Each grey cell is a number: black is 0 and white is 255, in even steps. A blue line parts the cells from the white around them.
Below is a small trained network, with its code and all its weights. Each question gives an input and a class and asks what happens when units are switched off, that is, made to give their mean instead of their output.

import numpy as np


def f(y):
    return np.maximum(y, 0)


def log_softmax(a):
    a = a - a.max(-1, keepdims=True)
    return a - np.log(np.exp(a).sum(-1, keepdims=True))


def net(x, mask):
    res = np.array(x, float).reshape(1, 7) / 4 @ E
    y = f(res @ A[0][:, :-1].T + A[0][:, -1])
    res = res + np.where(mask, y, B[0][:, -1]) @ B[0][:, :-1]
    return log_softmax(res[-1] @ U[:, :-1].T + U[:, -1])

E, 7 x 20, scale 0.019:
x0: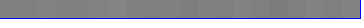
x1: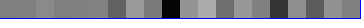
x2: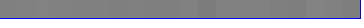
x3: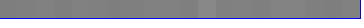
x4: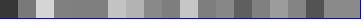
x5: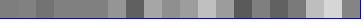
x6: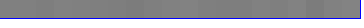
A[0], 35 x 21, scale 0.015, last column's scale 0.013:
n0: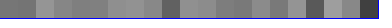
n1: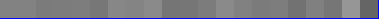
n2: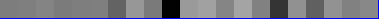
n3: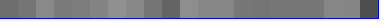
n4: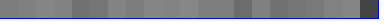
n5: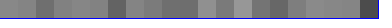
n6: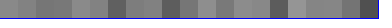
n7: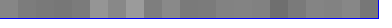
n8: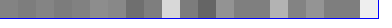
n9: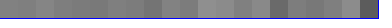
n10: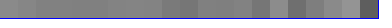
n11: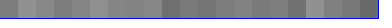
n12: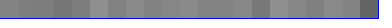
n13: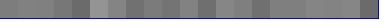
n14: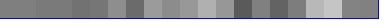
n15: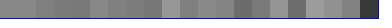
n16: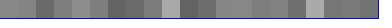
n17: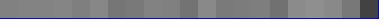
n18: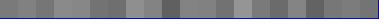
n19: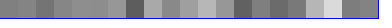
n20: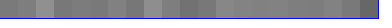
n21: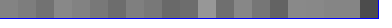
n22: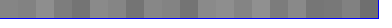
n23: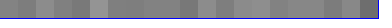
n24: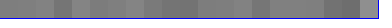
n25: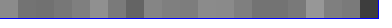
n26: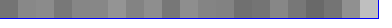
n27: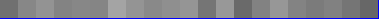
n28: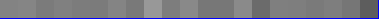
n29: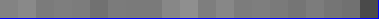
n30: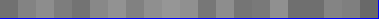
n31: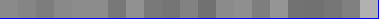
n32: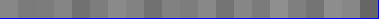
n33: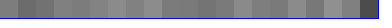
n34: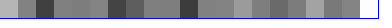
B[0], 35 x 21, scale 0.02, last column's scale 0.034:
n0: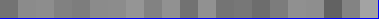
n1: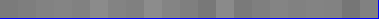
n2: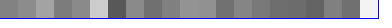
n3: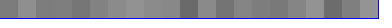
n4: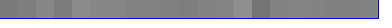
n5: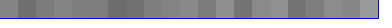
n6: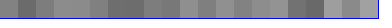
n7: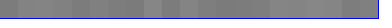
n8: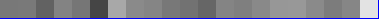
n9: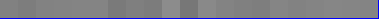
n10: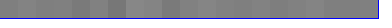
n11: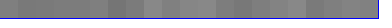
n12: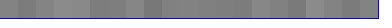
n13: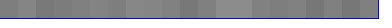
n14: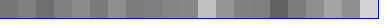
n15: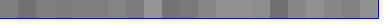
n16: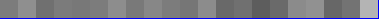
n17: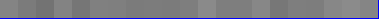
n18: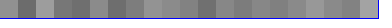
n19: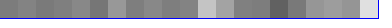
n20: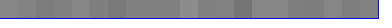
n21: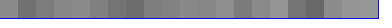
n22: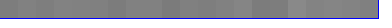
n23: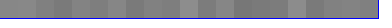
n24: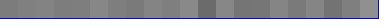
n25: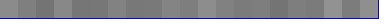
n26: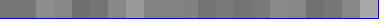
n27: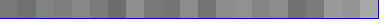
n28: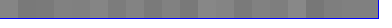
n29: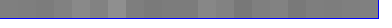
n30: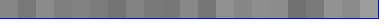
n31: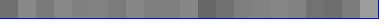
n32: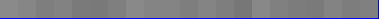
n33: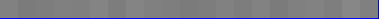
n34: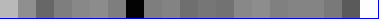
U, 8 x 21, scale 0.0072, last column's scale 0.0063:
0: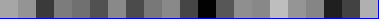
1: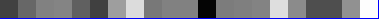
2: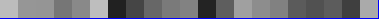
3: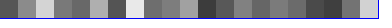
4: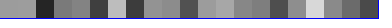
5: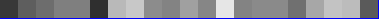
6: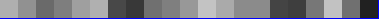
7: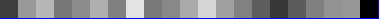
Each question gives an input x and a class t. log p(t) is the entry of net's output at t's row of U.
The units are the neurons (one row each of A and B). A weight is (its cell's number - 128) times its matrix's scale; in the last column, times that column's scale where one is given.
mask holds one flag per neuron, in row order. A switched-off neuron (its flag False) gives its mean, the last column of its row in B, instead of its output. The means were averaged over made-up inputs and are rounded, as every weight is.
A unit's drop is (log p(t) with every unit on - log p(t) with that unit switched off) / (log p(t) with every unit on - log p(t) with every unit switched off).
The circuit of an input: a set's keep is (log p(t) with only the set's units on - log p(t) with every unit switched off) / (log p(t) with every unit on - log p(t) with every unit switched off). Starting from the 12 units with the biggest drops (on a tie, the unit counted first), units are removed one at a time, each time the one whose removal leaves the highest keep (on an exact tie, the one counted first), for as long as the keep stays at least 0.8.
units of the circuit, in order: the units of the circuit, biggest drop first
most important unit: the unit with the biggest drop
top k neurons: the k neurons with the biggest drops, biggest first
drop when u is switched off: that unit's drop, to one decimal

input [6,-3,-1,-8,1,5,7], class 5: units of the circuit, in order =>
n34
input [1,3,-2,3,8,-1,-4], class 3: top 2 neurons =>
n19; n14
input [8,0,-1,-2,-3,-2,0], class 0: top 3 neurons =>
n2; n19; n14
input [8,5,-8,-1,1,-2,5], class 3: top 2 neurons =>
n34; n19
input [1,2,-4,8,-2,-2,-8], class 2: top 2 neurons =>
n19; n14
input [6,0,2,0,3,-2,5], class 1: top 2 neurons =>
n34; n2
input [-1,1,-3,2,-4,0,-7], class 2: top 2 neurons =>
n19; n14
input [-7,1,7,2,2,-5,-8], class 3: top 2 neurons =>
n34; n8
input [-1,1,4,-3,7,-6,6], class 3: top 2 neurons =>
n8; n34
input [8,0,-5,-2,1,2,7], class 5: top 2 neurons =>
n34; n2
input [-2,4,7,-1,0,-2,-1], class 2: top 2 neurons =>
n19; n14
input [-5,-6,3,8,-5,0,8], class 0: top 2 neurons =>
n19; n14
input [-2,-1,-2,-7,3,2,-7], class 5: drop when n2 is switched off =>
0.2
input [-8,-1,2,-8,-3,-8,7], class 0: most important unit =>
n2
